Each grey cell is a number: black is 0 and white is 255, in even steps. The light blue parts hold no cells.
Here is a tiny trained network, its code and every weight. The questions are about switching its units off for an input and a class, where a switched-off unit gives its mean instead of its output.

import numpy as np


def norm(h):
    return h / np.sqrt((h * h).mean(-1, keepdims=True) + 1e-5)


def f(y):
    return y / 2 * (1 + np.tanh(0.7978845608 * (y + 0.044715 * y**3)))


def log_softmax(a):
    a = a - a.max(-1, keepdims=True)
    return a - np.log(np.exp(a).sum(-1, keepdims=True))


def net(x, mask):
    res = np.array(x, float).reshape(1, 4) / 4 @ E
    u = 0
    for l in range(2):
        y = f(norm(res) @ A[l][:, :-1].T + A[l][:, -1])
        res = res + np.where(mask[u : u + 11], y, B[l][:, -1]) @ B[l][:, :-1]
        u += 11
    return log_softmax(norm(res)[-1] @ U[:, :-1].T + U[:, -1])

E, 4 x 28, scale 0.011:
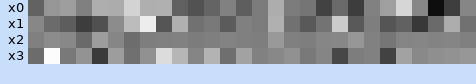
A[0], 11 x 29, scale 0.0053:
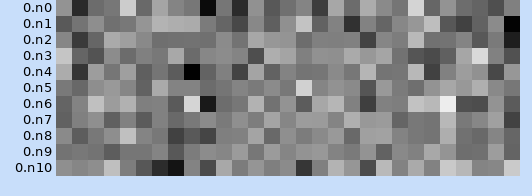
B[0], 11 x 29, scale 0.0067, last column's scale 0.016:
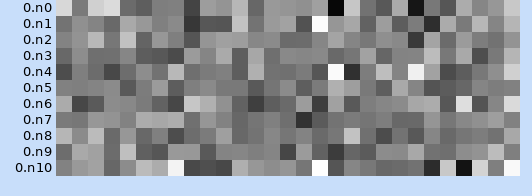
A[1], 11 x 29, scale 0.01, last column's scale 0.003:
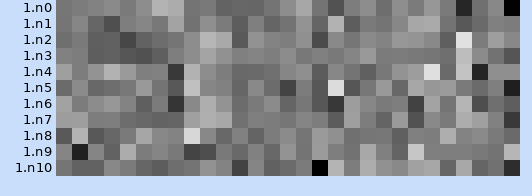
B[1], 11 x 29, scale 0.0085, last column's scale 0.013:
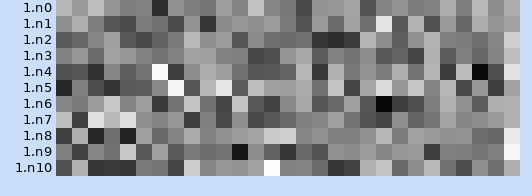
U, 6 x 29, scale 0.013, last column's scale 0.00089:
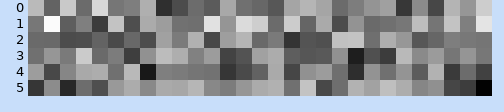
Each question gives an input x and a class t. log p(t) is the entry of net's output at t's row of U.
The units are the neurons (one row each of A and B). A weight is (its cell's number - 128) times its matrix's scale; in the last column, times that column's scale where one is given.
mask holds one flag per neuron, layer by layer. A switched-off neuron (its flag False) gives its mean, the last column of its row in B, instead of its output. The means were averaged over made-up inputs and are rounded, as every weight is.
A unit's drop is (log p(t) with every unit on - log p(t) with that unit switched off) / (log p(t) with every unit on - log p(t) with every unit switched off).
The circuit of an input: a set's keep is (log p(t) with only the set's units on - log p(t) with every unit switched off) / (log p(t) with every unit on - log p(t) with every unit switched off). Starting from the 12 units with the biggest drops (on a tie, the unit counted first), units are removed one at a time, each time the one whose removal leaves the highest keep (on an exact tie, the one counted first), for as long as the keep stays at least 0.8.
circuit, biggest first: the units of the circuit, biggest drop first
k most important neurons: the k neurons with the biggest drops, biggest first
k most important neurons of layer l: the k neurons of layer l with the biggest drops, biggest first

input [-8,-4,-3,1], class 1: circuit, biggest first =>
(0.n10)
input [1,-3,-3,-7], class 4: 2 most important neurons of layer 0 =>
(0.n0; 0.n6)
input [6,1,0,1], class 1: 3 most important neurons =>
(0.n1; 1.n4; 1.n8)
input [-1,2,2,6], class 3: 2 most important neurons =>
(0.n10; 0.n4)
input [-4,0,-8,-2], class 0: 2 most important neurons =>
(0.n10; 0.n6)
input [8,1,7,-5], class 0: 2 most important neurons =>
(0.n1; 0.n3)
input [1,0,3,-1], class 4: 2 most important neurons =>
(0.n10; 0.n0)
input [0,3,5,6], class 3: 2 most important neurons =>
(0.n10; 0.n4)
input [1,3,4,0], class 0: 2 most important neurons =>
(0.n6; 1.n4)
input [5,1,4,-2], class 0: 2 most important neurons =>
(0.n1; 1.n4)
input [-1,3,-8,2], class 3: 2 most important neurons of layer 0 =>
(0.n10; 0.n4)
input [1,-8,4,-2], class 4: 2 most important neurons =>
(0.n6; 0.n1)
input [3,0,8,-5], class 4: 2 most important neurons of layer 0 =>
(0.n0; 0.n10)
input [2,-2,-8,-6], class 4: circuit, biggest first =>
(0.n0)
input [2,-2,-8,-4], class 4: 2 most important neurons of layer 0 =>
(0.n0; 0.n6)
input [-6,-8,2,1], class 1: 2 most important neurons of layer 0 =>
(0.n10; 0.n4)
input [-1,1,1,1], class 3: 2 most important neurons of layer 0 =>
(0.n4; 0.n10)
